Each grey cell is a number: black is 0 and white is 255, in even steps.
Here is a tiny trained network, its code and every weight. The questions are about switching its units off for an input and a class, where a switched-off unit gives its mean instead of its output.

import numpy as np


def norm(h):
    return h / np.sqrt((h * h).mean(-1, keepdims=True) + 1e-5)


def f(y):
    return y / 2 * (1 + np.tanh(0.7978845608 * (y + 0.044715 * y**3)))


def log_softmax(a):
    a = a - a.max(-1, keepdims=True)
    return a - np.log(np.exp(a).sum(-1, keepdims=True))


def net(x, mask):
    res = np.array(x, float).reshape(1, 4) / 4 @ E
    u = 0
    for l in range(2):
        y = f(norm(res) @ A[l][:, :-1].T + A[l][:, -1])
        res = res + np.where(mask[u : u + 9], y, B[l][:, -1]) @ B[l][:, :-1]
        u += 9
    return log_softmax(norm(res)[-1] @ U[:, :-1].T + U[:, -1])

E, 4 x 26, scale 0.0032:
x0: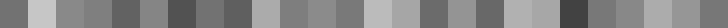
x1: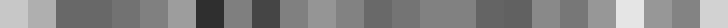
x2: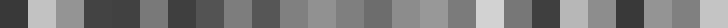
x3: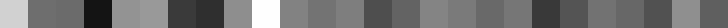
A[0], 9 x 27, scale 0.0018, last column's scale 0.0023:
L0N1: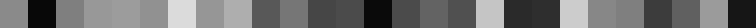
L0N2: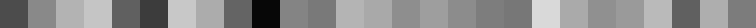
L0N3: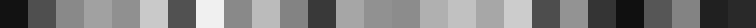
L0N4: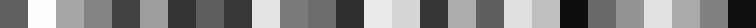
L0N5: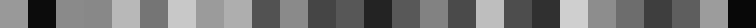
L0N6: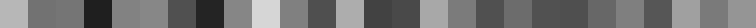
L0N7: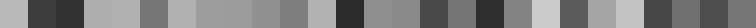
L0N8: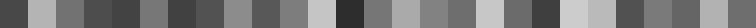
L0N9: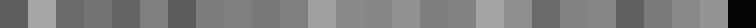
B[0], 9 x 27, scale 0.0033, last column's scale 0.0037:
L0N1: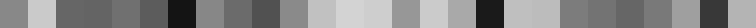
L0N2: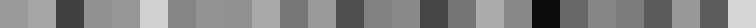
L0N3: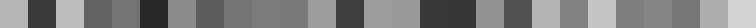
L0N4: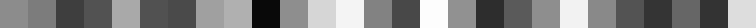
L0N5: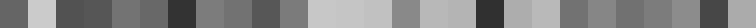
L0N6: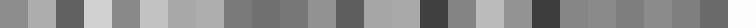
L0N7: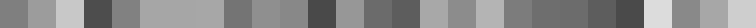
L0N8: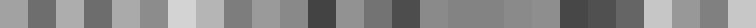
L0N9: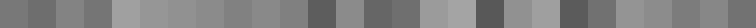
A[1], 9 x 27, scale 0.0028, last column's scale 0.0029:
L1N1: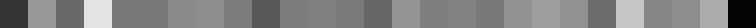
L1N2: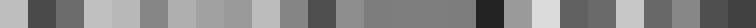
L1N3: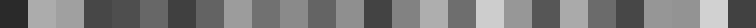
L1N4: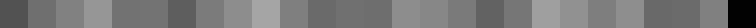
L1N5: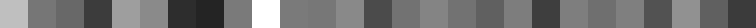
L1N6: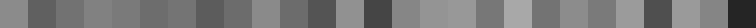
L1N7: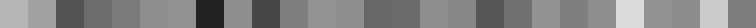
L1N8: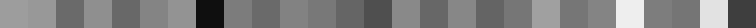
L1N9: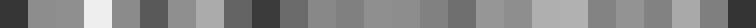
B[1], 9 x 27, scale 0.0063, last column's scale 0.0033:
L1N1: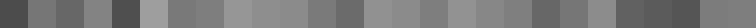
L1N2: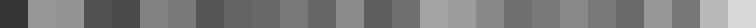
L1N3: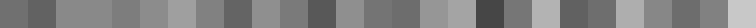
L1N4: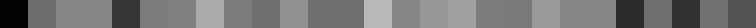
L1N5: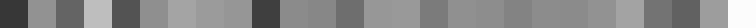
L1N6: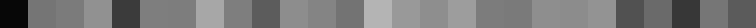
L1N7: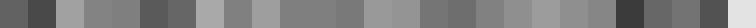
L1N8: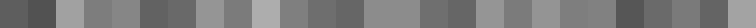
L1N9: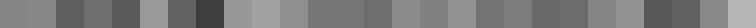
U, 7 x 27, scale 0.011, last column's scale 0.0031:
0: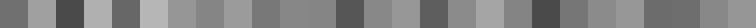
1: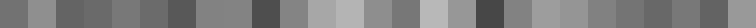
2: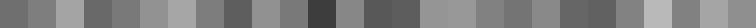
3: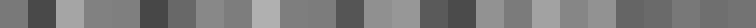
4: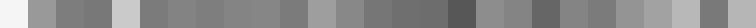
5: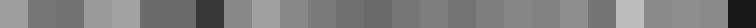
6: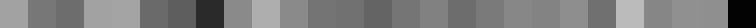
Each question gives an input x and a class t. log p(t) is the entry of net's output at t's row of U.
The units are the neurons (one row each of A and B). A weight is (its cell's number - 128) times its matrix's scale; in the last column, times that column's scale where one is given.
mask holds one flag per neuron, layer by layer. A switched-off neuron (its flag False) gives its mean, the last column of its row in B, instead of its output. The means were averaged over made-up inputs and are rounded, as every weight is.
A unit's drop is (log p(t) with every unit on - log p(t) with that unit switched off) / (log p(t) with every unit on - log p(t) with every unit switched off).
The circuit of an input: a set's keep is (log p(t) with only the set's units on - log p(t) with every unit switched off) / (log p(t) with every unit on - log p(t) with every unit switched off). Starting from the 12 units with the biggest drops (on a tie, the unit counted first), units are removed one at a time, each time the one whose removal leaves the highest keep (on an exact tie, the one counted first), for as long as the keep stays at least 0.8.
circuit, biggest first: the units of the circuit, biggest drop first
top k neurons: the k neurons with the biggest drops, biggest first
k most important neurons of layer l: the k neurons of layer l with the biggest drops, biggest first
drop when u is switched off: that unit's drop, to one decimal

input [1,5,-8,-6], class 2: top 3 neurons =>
L1N2, L0N6, L0N7
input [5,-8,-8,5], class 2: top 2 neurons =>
L1N2, L1N7
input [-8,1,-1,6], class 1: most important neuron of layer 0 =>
L0N1
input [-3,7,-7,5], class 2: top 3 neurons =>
L1N2, L0N7, L0N3
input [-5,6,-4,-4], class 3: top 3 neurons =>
L1N7, L0N4, L0N6
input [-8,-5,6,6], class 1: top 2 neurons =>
L0N1, L0N5
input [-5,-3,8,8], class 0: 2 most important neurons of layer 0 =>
L0N7, L0N6
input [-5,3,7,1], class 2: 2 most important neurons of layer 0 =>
L0N8, L0N4
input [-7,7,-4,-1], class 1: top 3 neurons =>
L0N1, L0N5, L0N3
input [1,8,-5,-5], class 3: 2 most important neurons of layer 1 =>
L1N7, L1N8
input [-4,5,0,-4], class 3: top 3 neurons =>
L1N7, L0N6, L0N4
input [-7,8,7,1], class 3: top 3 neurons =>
L1N7, L0N4, L1N8
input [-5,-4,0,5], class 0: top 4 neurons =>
L1N5, L0N4, L0N6, L1N7
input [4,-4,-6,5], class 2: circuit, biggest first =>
L1N2
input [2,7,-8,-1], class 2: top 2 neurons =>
L1N2, L0N7
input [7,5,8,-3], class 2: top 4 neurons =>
L0N8, L1N3, L0N1, L0N5
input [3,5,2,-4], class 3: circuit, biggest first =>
L1N7, L1N8
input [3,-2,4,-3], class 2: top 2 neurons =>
L0N6, L1N3
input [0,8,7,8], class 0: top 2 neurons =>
L1N5, L0N6
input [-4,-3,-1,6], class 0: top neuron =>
L1N5
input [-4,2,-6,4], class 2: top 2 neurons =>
L1N2, L0N4
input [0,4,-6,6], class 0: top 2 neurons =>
L1N5, L0N8
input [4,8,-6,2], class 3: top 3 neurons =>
L1N7, L1N8, L0N8
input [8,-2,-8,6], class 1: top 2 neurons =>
L0N4, L0N8
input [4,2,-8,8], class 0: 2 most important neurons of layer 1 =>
L1N5, L1N3
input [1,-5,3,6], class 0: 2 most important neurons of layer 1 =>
L1N5, L1N7
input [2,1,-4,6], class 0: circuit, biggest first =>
L1N5
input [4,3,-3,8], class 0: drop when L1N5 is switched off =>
0.4
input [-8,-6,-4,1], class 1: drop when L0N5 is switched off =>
0.2
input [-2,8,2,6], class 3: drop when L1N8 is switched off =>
0.5
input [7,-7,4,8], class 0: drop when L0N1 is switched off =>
0.1
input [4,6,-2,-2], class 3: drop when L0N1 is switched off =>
0.0
